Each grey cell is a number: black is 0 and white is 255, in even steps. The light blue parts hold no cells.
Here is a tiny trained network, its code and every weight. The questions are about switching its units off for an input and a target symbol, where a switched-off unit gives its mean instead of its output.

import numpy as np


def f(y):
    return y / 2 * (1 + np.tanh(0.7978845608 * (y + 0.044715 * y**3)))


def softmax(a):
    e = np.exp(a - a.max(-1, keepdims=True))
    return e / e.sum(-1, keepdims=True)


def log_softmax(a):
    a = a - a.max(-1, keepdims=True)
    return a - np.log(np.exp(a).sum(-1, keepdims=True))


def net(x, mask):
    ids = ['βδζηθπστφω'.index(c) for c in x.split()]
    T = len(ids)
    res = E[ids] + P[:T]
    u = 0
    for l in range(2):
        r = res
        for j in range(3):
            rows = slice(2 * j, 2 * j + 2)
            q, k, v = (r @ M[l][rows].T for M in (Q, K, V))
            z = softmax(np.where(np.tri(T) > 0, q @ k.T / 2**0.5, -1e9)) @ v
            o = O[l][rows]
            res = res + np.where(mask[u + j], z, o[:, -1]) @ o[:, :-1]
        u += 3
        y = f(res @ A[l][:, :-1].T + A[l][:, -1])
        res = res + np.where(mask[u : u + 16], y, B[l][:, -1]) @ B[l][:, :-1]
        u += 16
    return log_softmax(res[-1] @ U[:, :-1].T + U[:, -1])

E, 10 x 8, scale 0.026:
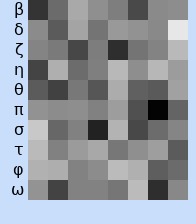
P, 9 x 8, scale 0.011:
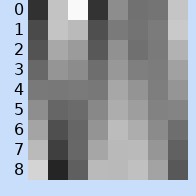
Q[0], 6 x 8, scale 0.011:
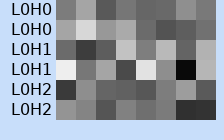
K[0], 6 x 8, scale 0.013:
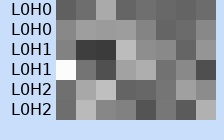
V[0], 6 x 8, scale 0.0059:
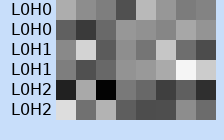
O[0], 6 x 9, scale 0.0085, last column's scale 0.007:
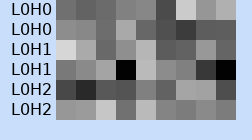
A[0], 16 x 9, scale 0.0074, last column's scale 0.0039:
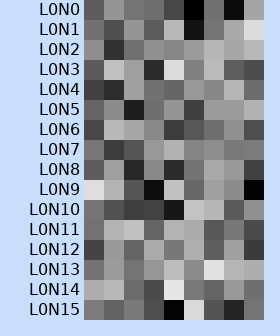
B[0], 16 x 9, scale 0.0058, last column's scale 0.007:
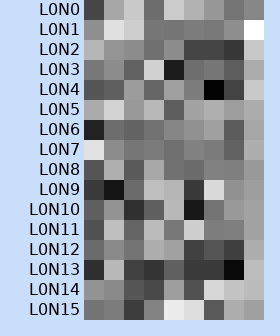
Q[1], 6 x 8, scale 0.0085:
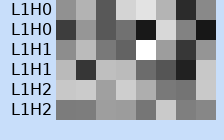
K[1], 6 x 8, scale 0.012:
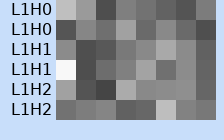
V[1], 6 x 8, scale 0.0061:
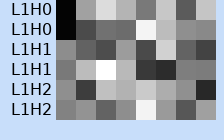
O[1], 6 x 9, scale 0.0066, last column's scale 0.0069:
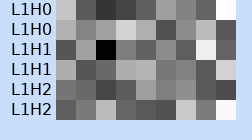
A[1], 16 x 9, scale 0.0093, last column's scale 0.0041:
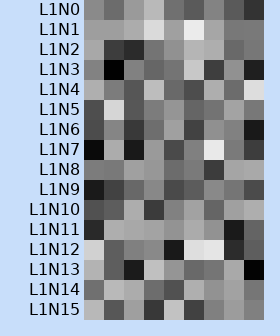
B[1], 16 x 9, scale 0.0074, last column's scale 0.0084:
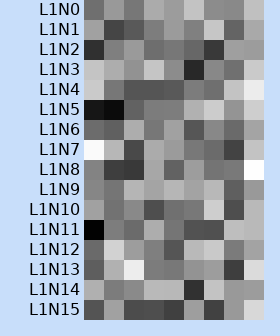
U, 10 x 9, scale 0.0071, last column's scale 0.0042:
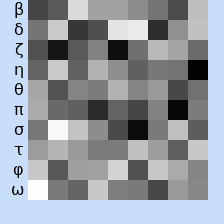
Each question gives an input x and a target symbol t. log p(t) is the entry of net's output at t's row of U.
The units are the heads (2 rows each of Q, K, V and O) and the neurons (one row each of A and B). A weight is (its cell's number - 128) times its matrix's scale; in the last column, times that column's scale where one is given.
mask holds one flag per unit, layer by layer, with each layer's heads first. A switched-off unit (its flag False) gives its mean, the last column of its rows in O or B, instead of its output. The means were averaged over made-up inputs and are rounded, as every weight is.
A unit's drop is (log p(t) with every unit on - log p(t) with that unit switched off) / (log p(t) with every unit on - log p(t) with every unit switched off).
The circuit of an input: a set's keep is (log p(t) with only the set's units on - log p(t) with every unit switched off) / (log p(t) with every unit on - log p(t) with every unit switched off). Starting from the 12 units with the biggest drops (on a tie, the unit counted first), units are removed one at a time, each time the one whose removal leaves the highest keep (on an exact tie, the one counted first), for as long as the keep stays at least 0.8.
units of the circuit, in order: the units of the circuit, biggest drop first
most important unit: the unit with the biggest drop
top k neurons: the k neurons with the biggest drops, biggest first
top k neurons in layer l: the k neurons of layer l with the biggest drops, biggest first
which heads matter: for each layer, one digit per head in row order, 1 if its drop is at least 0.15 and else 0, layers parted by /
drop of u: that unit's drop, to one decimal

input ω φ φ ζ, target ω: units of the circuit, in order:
L1N7
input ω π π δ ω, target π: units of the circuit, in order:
L0H1; L1H0
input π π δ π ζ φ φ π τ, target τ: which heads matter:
000 / 000
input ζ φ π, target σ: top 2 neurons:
L0N14; L1N15
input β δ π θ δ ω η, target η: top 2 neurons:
L1N11; L1N7
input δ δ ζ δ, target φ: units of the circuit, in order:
L0H2; L1N14; L1N1; L1N15
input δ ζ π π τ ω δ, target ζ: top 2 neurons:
L1N5; L0N15
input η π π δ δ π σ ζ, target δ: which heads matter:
010 / 000
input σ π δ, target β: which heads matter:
000 / 010
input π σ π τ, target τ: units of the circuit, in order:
L1N12; L1H1
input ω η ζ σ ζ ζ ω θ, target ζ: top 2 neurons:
L1N5; L0N15
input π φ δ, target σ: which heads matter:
010 / 010
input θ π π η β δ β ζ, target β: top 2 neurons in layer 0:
L0N15; L0N10
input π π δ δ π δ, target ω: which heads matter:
010 / 000
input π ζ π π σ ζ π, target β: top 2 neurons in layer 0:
L0N14; L0N2
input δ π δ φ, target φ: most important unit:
L0N14
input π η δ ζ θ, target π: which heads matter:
010 / 000
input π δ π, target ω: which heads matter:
010 / 010
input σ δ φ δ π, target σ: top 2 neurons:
L0N14; L0N1
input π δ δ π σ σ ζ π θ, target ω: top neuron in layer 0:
L0N7
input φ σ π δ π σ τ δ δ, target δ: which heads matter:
010 / 001
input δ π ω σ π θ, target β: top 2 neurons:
L0N14; L0N4
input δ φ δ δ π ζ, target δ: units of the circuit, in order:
L0H1; L0N15; L0H2
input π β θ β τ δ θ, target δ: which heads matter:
010 / 000
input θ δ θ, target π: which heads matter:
010 / 100
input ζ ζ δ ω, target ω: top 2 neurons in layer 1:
L1N3; L1N8
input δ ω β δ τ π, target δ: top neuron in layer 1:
L1N15
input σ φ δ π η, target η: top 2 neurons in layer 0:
L0N13; L0N3
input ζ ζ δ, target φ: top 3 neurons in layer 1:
L1N14; L1N1; L1N15
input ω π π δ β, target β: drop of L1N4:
0.1
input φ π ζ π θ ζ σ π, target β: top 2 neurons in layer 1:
L1N11; L1N4
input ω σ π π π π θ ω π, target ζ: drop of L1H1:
0.7
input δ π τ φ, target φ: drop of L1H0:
0.4
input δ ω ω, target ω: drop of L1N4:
-0.1
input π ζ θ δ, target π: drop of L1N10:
0.1
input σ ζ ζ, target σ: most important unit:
L0H2
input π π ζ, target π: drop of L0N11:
0.0
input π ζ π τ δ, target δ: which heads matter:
000 / 000
